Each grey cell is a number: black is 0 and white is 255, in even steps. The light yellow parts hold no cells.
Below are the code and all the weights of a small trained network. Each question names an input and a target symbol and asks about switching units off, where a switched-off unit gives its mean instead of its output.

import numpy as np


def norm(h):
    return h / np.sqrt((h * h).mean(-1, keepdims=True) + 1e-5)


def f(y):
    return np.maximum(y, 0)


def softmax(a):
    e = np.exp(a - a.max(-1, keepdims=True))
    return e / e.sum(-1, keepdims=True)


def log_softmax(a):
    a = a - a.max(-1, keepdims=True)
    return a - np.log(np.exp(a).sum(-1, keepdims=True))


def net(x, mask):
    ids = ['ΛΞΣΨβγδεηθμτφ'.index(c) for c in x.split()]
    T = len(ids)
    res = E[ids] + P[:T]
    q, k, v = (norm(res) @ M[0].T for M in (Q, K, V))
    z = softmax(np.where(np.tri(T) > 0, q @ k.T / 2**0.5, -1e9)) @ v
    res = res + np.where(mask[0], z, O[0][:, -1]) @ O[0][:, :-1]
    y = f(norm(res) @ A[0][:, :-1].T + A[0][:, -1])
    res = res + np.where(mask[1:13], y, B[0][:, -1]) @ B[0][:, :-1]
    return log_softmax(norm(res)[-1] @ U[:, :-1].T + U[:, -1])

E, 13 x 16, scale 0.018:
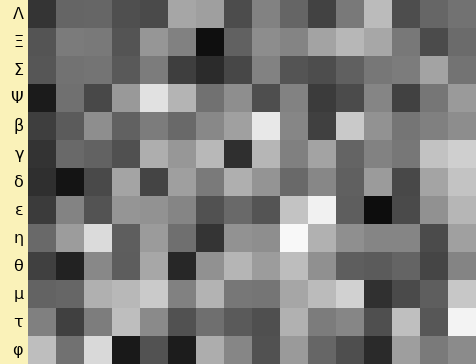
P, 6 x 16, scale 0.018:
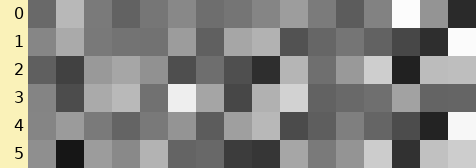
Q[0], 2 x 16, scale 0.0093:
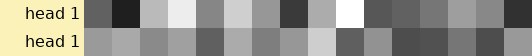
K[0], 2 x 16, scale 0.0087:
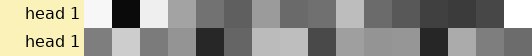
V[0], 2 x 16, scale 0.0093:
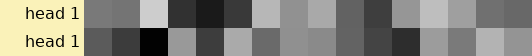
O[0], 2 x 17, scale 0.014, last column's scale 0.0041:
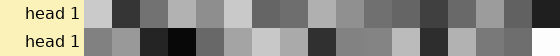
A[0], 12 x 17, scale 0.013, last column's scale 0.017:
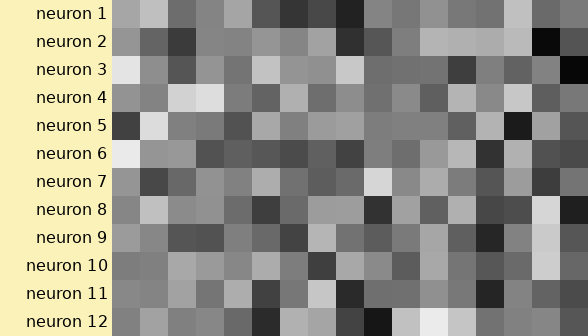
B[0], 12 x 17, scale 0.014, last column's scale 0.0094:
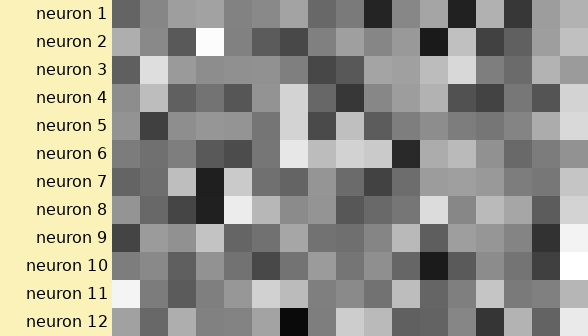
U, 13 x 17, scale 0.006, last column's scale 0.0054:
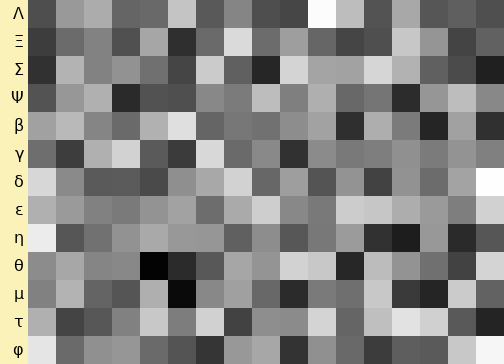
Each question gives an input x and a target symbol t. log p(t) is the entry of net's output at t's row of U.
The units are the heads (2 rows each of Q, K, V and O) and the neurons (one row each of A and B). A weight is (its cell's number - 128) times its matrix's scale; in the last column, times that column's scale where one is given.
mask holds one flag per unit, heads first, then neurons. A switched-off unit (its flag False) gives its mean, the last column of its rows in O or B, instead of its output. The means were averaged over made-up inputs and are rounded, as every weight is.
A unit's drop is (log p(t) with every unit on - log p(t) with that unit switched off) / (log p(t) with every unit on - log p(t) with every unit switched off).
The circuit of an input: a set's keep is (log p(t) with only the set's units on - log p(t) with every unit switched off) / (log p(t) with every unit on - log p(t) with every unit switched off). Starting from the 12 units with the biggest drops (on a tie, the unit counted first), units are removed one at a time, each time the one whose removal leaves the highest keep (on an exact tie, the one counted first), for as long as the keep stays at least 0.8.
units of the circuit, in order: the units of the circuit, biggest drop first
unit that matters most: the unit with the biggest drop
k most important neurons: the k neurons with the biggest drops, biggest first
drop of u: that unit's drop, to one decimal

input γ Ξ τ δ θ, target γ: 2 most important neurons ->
neuron 5; neuron 9
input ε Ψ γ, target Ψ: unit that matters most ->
neuron 12
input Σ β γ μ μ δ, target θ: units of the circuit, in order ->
head 1; neuron 2; neuron 9; neuron 12
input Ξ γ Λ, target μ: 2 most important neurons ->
neuron 2; neuron 7
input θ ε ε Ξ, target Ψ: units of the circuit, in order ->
head 1; neuron 12; neuron 5
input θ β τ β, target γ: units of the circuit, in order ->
neuron 5; head 1
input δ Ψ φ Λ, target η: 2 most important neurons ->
neuron 4; neuron 9
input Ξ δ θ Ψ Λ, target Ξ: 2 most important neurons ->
neuron 10; neuron 8
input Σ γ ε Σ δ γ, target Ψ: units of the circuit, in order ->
head 1; neuron 12; neuron 8
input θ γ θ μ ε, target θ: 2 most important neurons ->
neuron 10; neuron 9
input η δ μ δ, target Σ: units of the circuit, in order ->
head 1; neuron 4; neuron 8
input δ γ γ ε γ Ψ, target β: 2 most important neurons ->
neuron 12; neuron 11
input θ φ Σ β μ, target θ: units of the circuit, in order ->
neuron 10; neuron 9
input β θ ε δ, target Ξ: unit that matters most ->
neuron 7
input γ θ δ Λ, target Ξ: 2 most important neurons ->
neuron 7; neuron 10
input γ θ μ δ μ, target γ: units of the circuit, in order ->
neuron 5; neuron 9
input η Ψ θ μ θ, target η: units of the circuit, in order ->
head 1; neuron 8; neuron 4
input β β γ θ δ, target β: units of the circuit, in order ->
head 1; neuron 3; neuron 7; neuron 5
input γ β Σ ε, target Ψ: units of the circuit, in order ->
head 1; neuron 12; neuron 5
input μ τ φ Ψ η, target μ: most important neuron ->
neuron 8
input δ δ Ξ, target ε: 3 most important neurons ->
neuron 6; neuron 12; neuron 11
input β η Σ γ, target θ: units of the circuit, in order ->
head 1; neuron 10
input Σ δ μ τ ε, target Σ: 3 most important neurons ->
neuron 9; neuron 3; neuron 12
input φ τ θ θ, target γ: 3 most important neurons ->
neuron 5; neuron 8; neuron 12
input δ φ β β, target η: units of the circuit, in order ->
head 1; neuron 4
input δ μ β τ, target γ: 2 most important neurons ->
neuron 5; neuron 8
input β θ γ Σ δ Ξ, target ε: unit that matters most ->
neuron 6
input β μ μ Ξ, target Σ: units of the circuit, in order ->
head 1; neuron 4; neuron 12
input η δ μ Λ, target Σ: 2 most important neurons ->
neuron 4; neuron 12
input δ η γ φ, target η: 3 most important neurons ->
neuron 4; neuron 9; neuron 7
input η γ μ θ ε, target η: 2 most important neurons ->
neuron 8; neuron 4
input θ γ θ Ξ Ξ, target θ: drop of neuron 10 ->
0.3
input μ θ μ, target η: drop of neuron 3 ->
0.1
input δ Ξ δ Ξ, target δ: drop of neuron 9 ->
0.2
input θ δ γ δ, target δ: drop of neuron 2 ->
0.0
